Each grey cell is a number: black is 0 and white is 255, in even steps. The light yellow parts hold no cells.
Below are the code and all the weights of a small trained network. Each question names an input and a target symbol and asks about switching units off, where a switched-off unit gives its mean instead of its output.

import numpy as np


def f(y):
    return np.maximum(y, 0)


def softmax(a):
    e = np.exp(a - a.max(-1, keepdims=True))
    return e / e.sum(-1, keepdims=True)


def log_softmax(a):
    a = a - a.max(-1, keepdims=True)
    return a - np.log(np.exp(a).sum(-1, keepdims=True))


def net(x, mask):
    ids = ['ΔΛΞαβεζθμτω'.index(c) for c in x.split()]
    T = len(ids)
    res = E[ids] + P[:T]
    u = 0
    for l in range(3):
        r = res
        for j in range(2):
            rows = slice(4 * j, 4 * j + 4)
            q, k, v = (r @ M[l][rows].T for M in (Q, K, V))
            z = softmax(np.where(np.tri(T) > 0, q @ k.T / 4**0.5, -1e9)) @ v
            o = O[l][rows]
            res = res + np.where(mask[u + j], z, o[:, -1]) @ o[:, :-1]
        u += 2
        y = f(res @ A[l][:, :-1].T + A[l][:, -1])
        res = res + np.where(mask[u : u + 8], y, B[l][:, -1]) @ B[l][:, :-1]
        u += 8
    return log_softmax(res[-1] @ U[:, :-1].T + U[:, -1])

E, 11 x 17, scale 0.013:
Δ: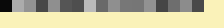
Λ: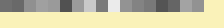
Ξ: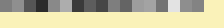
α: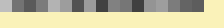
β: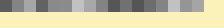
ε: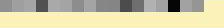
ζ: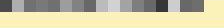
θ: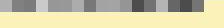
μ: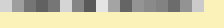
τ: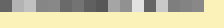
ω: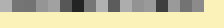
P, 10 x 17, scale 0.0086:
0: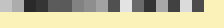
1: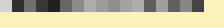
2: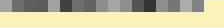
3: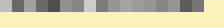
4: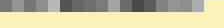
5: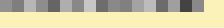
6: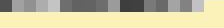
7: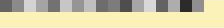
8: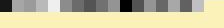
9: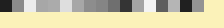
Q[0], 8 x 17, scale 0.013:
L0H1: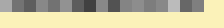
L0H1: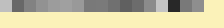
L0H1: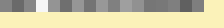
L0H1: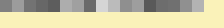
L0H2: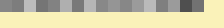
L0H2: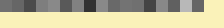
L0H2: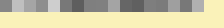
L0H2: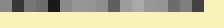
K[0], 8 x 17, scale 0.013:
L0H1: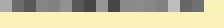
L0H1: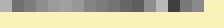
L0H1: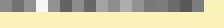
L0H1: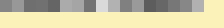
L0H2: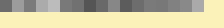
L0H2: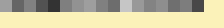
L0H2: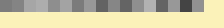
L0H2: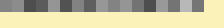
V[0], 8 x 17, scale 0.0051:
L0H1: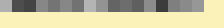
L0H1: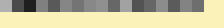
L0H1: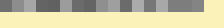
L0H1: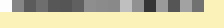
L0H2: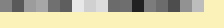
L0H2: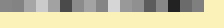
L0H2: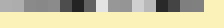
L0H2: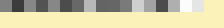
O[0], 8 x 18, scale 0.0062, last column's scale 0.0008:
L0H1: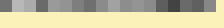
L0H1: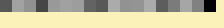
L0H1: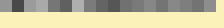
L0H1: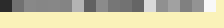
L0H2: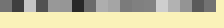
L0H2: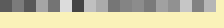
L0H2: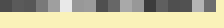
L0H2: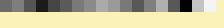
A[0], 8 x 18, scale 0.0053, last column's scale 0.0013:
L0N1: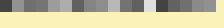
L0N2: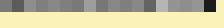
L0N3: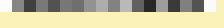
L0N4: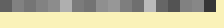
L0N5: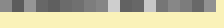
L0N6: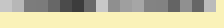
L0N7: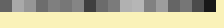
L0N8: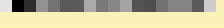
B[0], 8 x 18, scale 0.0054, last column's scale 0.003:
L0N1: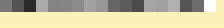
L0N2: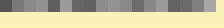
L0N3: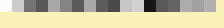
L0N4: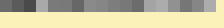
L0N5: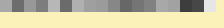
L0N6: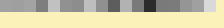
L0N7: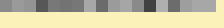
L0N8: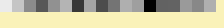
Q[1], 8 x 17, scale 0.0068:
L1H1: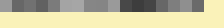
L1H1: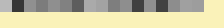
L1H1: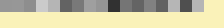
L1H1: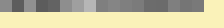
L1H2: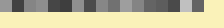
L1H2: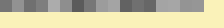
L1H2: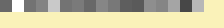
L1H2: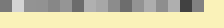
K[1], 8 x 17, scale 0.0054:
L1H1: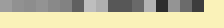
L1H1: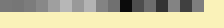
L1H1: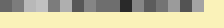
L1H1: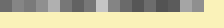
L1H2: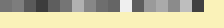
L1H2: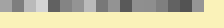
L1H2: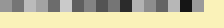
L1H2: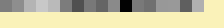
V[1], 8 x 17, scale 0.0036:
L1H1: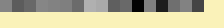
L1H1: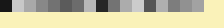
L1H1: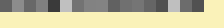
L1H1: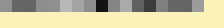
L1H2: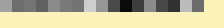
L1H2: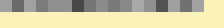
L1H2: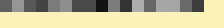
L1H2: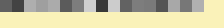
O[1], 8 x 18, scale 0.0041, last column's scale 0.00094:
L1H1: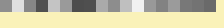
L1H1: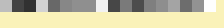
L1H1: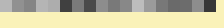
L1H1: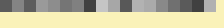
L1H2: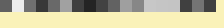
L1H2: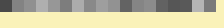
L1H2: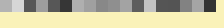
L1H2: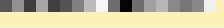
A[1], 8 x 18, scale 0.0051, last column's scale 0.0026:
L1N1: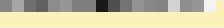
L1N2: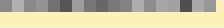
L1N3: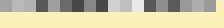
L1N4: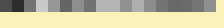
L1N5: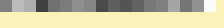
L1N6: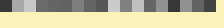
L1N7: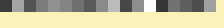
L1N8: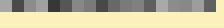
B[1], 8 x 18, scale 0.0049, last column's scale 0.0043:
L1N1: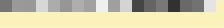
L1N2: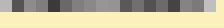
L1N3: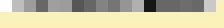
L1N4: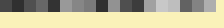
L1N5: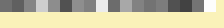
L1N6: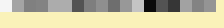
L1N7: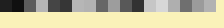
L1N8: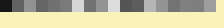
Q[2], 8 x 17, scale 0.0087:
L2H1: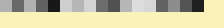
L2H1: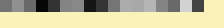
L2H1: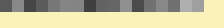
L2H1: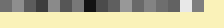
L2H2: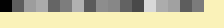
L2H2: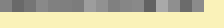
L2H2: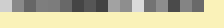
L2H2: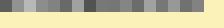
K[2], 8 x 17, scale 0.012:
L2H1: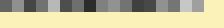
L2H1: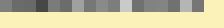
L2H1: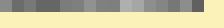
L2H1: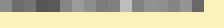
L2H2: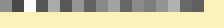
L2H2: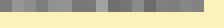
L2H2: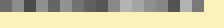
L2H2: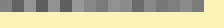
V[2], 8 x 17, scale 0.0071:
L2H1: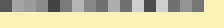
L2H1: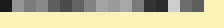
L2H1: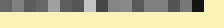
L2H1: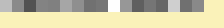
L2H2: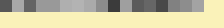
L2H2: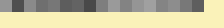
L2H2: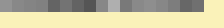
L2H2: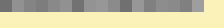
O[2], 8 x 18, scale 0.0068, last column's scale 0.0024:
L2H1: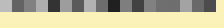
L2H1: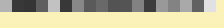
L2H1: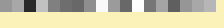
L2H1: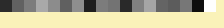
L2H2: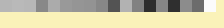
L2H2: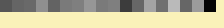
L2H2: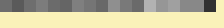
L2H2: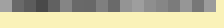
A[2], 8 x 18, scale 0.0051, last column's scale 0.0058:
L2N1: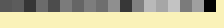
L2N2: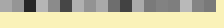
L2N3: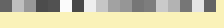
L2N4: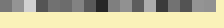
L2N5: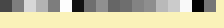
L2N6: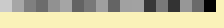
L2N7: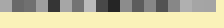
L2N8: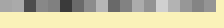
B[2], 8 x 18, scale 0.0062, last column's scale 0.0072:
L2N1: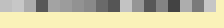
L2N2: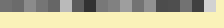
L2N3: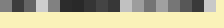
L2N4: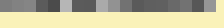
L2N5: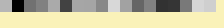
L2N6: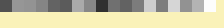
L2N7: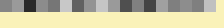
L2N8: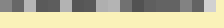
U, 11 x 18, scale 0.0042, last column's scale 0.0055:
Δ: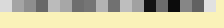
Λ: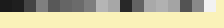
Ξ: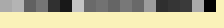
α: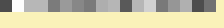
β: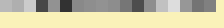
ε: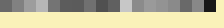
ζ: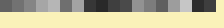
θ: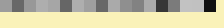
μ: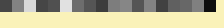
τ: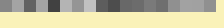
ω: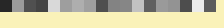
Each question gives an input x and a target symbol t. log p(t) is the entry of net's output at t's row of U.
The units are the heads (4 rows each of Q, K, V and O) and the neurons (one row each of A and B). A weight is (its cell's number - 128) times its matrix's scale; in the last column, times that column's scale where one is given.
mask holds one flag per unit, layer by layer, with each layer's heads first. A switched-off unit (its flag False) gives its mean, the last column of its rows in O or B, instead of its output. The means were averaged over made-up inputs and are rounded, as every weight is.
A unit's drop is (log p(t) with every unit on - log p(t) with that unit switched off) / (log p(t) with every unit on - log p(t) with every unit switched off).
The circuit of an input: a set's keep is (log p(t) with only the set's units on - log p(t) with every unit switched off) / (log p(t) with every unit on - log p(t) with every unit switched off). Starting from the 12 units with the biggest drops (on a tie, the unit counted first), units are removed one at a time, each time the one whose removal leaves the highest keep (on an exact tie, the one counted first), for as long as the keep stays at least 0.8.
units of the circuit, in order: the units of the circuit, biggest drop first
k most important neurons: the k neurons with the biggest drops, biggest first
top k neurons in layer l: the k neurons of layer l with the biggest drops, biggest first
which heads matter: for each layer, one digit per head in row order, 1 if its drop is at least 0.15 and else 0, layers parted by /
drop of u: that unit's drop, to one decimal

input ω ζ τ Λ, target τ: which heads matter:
01 / 00 / 10
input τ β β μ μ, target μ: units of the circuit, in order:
(L2H1)
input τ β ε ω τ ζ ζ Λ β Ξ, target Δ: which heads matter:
10 / 00 / 00
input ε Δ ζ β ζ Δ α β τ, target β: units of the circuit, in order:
(L0H2; L2H1)
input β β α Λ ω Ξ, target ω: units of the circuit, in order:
(L0H2; L2H1)
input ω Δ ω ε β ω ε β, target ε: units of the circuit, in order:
(L2N3; L2H1)
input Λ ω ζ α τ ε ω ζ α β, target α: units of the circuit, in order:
(L2H1; L0H2)
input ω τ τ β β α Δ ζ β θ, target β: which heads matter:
01 / 00 / 10
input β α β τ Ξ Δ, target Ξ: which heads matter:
11 / 00 / 00
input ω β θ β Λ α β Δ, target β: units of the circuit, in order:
(L0H2; L2H1; L0N5)
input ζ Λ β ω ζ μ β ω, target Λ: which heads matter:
01 / 00 / 01
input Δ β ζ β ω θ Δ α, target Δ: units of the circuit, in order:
(L0H1; L2H1)
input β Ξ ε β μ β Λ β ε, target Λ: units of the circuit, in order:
(L0H2; L2H2)
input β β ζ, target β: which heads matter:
01 / 00 / 00
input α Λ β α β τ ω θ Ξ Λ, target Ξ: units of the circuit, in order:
(L0H2)
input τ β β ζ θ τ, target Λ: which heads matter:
00 / 10 / 01
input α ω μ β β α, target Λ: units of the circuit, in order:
(L0H1; L0H2; L1N7)
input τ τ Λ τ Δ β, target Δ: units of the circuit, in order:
(L2H1; L2H2)
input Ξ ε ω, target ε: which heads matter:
10 / 00 / 10
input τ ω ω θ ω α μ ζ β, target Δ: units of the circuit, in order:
(L2H2)
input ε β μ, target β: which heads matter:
01 / 00 / 00
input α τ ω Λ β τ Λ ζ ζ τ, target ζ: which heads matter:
01 / 00 / 10
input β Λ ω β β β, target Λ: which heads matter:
01 / 00 / 01
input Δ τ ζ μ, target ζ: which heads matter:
00 / 00 / 10
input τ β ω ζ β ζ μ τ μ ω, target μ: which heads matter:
00 / 00 / 10
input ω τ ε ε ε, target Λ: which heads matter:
00 / 00 / 01
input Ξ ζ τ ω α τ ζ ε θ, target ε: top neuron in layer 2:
(L2N3)
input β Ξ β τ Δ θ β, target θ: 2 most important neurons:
(L2N5; L2N1)
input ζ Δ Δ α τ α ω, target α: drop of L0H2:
0.2
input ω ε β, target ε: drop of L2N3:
0.8
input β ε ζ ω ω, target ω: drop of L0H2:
0.4
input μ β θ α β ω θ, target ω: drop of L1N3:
0.0
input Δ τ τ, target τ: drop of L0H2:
0.2
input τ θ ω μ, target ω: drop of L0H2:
0.4
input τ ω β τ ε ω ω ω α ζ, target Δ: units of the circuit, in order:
(L0H1)
